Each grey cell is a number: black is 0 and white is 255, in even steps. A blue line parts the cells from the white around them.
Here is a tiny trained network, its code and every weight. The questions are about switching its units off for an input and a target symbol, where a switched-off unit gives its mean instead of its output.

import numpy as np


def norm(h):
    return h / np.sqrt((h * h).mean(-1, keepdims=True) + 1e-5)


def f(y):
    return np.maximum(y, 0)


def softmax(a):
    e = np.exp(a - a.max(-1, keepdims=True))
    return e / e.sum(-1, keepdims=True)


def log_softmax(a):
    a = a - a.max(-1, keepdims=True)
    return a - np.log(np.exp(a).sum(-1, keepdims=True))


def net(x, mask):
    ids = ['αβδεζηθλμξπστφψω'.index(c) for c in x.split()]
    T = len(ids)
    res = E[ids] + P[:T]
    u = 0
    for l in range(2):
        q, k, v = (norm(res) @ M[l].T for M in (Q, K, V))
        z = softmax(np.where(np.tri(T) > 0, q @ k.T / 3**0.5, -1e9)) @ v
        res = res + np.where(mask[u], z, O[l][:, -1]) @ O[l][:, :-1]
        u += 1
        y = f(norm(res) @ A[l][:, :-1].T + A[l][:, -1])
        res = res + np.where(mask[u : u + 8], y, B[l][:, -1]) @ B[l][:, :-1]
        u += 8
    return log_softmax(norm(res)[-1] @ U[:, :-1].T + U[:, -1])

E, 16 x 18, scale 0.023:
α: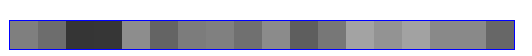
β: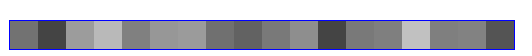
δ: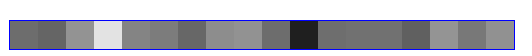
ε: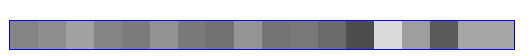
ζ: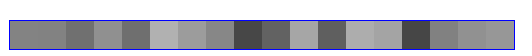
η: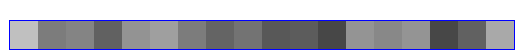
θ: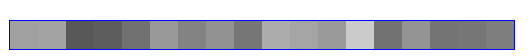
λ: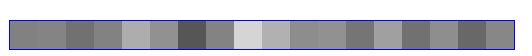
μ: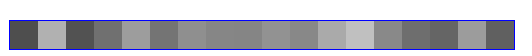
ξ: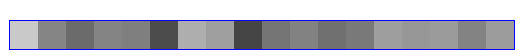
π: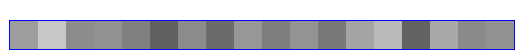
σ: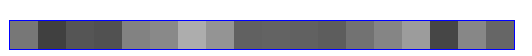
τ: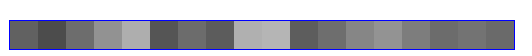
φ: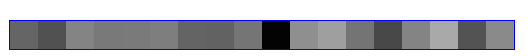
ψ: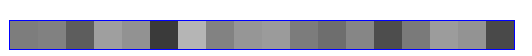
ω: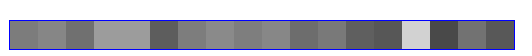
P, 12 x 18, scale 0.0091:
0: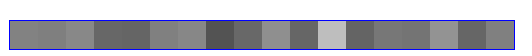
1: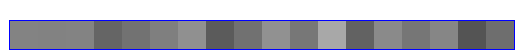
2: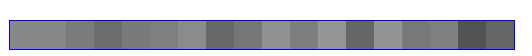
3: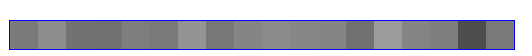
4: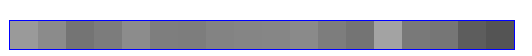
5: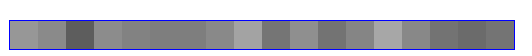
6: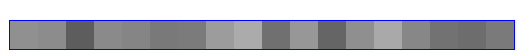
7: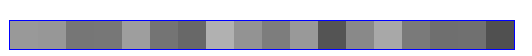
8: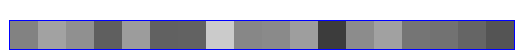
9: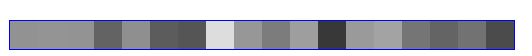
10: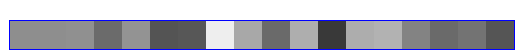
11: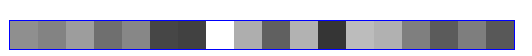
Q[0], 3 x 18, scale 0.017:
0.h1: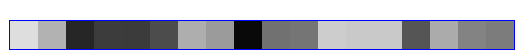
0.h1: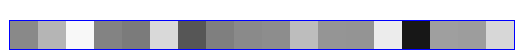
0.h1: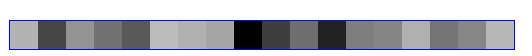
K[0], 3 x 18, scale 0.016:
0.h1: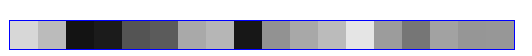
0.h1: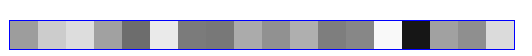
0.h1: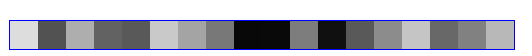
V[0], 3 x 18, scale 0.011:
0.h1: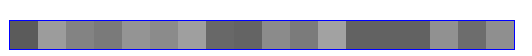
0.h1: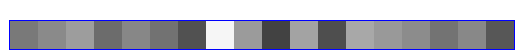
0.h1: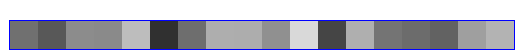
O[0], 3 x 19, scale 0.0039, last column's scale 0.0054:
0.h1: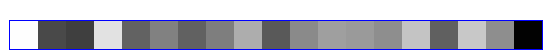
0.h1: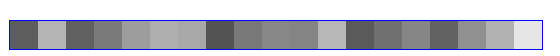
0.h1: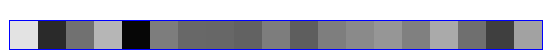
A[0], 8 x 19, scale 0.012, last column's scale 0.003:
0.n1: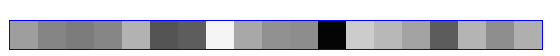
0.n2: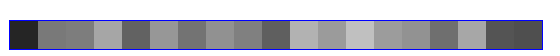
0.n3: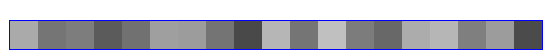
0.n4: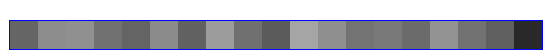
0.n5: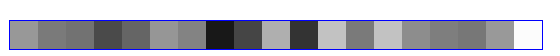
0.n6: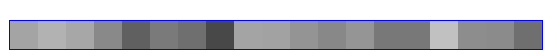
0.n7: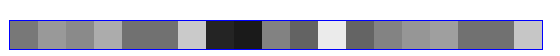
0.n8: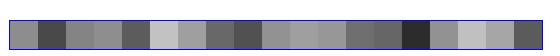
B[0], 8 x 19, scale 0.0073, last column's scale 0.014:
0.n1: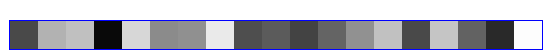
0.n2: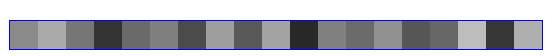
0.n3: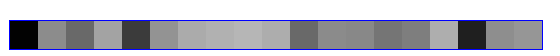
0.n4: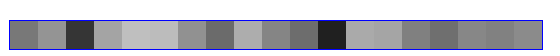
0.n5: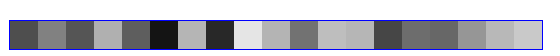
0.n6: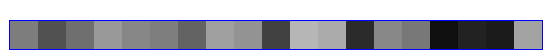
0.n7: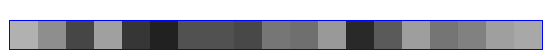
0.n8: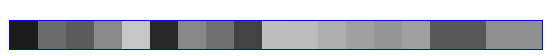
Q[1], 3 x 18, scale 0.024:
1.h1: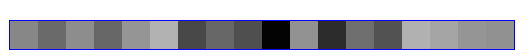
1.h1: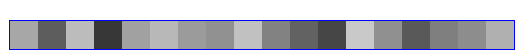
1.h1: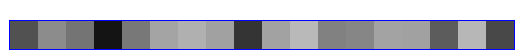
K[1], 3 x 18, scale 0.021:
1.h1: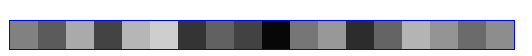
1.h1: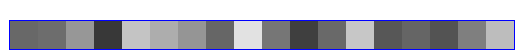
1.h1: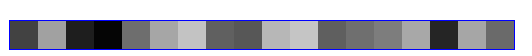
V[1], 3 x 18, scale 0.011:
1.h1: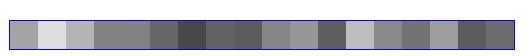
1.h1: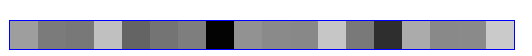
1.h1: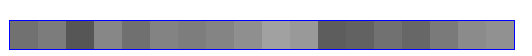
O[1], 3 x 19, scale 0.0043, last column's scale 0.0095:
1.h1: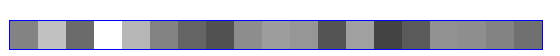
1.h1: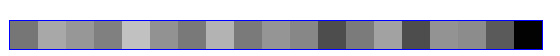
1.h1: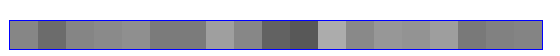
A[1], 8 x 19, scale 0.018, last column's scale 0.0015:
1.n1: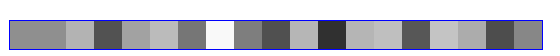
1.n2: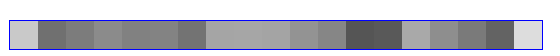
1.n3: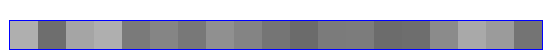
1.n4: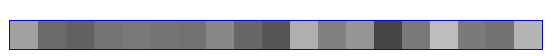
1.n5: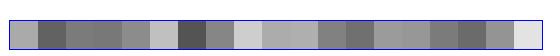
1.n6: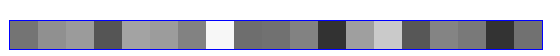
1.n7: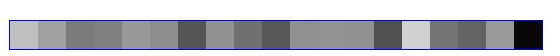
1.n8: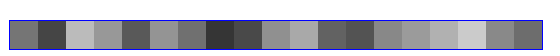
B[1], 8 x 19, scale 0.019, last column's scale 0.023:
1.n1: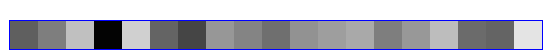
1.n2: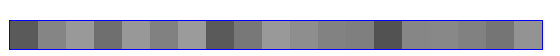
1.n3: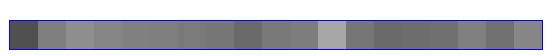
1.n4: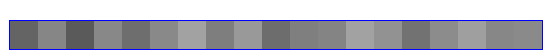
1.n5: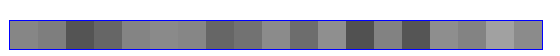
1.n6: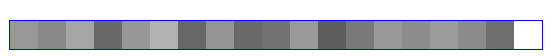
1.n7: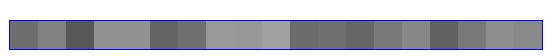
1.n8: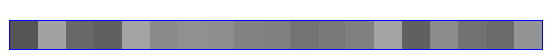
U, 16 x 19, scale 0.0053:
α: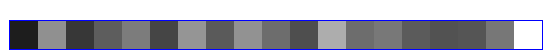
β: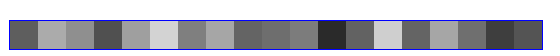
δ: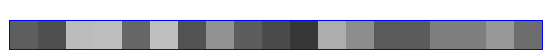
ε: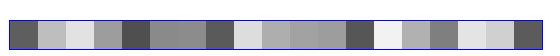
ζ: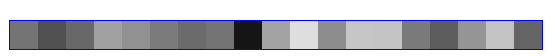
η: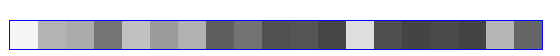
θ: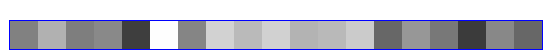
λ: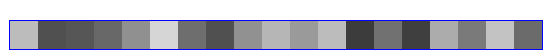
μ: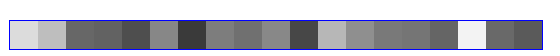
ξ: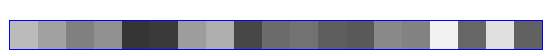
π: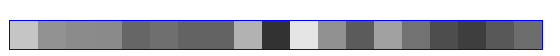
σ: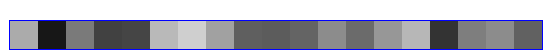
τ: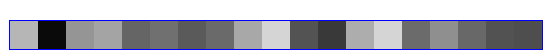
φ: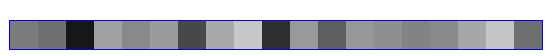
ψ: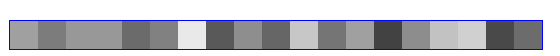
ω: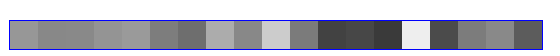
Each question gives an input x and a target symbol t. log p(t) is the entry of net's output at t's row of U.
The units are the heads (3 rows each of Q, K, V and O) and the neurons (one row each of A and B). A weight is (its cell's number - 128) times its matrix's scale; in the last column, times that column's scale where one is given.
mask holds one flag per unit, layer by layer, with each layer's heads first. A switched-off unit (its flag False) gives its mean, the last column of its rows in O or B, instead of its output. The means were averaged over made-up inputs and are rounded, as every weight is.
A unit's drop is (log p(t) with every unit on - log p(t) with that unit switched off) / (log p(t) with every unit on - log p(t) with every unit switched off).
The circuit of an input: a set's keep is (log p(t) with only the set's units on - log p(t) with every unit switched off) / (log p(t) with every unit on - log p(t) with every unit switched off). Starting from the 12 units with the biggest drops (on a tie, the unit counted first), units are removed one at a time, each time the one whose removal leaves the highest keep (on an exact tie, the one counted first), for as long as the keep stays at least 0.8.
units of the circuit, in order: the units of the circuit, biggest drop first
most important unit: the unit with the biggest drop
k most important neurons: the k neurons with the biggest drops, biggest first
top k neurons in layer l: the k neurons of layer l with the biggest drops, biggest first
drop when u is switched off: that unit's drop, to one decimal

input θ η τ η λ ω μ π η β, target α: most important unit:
0.h1
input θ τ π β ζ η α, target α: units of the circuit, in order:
[0.n5; 1.n6]
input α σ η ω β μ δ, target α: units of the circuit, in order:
[1.n6; 1.h1]
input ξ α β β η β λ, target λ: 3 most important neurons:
[1.n5; 0.n1; 1.n1]
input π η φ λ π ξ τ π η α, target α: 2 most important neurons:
[1.n6; 1.n1]
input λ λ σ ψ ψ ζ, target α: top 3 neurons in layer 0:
[0.n8; 0.n2; 0.n1]
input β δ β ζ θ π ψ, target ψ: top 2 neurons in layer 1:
[1.n2; 1.n1]
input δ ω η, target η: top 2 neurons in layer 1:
[1.n1; 1.n8]
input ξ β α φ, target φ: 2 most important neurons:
[1.n1; 1.n4]
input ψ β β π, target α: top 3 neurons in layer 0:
[0.n5; 0.n6; 0.n7]
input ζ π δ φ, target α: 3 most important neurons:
[1.n6; 1.n7; 0.n7]
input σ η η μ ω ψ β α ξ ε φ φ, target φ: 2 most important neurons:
[0.n1; 1.n1]
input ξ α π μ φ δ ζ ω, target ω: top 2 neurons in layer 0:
[0.n5; 0.n1]
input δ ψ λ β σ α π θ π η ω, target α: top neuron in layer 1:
[1.n6]
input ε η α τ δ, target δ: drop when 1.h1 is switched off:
0.9
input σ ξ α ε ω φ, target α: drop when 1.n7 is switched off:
0.2
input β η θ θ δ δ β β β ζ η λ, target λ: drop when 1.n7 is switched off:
0.0
